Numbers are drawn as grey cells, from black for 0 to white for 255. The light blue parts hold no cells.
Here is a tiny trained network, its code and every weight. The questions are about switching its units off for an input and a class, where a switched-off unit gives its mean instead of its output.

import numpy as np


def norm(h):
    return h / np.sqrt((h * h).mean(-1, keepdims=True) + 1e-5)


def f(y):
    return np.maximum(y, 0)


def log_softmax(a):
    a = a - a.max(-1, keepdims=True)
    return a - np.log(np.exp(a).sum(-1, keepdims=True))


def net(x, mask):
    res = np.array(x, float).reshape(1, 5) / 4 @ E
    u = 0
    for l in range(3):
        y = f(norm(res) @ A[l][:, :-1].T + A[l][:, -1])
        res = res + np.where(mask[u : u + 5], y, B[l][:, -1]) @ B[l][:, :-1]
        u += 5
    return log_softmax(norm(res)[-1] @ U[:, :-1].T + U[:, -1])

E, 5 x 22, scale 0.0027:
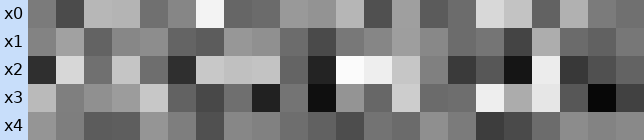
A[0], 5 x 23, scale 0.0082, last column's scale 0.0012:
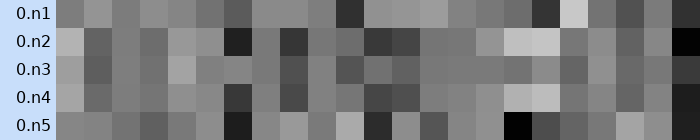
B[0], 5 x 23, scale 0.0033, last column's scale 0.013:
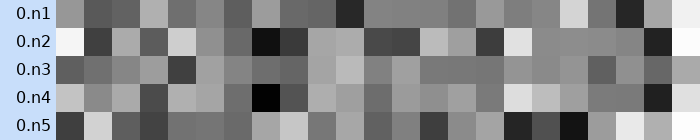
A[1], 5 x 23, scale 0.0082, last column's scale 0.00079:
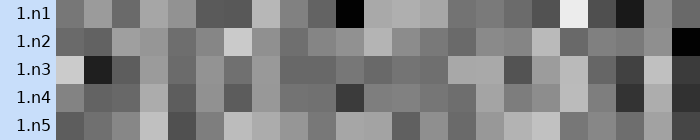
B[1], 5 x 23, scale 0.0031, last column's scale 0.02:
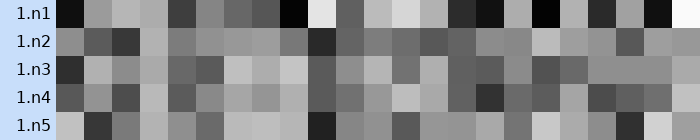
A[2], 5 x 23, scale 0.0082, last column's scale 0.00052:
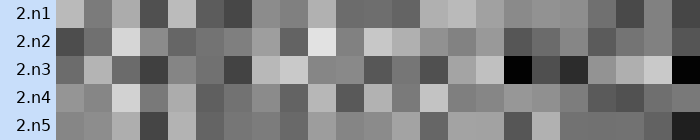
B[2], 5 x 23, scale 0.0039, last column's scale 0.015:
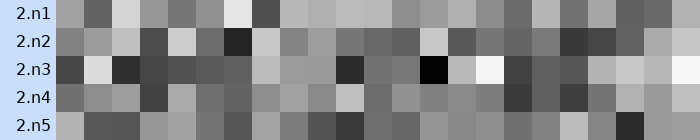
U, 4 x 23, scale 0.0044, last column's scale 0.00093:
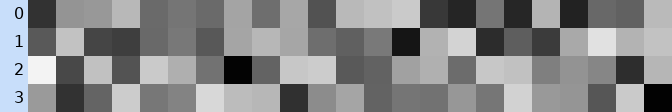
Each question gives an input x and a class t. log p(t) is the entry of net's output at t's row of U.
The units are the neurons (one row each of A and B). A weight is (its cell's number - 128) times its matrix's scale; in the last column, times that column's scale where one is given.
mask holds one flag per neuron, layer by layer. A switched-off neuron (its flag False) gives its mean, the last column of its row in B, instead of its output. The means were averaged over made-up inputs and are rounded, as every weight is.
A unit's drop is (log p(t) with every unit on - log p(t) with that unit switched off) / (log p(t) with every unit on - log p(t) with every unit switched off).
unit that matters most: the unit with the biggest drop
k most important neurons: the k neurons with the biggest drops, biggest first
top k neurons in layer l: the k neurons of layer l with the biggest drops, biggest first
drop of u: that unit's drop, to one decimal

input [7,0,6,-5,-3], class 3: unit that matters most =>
0.n1
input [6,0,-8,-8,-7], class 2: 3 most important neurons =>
(0.n5 2.n3 0.n1)
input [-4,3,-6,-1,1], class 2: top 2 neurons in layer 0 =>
(0.n2 0.n4)
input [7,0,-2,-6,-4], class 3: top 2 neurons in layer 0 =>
(0.n5 0.n2)
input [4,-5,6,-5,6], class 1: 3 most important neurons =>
(0.n1 1.n1 0.n2)
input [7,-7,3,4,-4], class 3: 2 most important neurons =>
(0.n1 0.n2)
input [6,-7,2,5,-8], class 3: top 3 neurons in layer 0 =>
(0.n2 0.n1 0.n4)
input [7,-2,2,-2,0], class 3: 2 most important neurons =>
(0.n2 0.n5)
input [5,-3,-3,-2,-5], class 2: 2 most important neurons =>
(0.n1 2.n3)
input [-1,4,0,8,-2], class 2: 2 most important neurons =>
(0.n2 0.n4)
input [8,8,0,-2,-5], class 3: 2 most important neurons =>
(0.n1 0.n2)
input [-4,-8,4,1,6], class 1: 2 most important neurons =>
(0.n5 2.n3)
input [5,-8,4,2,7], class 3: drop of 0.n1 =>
0.7
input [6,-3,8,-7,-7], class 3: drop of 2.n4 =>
0.0
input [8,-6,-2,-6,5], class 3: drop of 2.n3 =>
0.1
